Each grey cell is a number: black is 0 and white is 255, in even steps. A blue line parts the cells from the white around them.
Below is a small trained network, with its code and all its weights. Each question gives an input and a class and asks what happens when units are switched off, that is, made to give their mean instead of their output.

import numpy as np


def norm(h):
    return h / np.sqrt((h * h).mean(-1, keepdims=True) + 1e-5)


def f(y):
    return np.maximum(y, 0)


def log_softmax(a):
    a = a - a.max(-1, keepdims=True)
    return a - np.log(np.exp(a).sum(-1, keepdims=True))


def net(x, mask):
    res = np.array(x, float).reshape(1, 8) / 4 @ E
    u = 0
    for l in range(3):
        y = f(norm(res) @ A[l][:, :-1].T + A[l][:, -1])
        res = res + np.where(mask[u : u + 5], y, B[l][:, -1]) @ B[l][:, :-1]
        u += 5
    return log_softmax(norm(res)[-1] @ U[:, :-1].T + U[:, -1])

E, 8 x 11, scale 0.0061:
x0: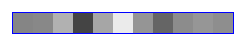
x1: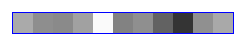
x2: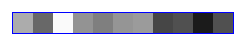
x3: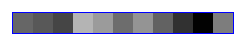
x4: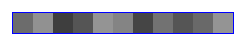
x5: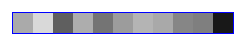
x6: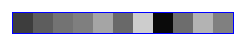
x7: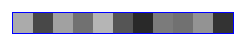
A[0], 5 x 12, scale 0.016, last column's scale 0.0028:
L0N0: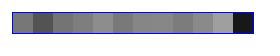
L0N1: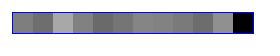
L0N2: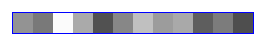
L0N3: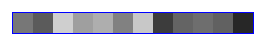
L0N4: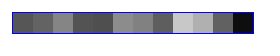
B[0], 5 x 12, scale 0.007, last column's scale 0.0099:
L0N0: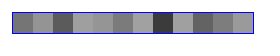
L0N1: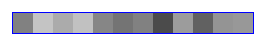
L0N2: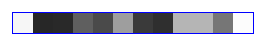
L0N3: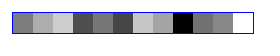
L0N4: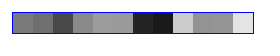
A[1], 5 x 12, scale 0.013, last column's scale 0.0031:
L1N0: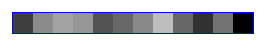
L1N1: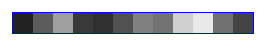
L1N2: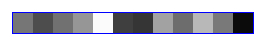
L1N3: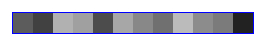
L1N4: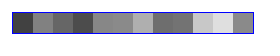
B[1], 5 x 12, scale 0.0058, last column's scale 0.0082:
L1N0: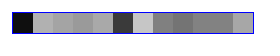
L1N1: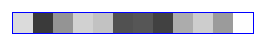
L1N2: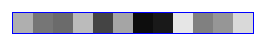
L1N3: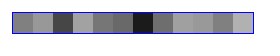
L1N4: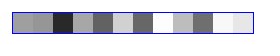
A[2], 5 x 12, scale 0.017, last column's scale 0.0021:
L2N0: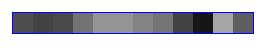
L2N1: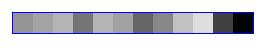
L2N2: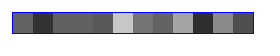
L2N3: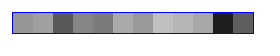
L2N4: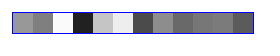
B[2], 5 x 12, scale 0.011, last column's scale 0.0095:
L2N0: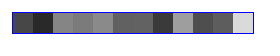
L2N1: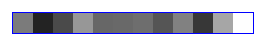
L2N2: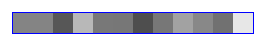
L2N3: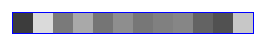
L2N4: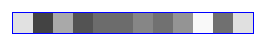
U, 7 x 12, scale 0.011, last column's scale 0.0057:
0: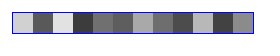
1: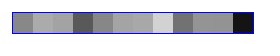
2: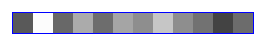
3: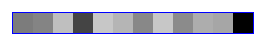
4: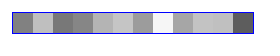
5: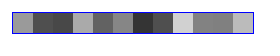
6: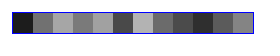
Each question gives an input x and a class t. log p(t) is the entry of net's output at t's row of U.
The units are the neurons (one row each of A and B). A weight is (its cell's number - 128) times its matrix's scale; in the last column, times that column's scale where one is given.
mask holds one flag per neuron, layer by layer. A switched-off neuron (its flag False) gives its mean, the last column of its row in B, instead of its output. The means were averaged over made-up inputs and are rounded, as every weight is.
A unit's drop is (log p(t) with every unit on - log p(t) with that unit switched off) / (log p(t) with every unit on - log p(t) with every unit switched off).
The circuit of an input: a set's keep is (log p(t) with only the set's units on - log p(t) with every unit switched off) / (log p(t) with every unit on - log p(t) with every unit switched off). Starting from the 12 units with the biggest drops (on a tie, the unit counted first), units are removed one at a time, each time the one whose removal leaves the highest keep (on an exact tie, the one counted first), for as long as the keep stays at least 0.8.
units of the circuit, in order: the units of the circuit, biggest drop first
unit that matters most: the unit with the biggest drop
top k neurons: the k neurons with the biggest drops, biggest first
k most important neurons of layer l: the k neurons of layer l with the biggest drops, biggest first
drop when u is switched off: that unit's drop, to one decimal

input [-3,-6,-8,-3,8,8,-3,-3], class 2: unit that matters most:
L2N3
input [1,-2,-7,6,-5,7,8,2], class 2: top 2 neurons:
(L0N2, L2N3)
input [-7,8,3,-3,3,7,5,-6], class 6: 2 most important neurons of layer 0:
(L0N2, L0N3)
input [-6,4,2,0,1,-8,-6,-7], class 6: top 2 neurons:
(L0N2, L0N4)
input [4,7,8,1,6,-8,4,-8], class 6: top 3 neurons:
(L0N2, L2N0, L0N3)
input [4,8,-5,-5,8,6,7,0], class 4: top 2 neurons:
(L1N4, L0N2)
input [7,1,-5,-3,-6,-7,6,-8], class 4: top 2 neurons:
(L1N4, L0N2)
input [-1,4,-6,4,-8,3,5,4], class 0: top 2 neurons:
(L0N3, L0N4)
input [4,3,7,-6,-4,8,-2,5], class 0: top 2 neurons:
(L0N3, L2N4)
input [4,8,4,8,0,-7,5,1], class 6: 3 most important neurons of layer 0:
(L0N2, L0N3, L0N0)
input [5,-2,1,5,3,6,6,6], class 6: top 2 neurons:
(L0N2, L1N0)
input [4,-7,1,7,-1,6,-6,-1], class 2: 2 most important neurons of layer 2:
(L2N3, L2N1)
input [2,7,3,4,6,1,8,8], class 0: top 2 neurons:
(L2N4, L0N3)
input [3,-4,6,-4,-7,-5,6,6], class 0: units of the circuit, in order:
(L0N3)
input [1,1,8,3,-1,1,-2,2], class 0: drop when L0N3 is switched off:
0.3
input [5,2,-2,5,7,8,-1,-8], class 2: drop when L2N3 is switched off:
0.2
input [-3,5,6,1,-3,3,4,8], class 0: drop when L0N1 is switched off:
0.0
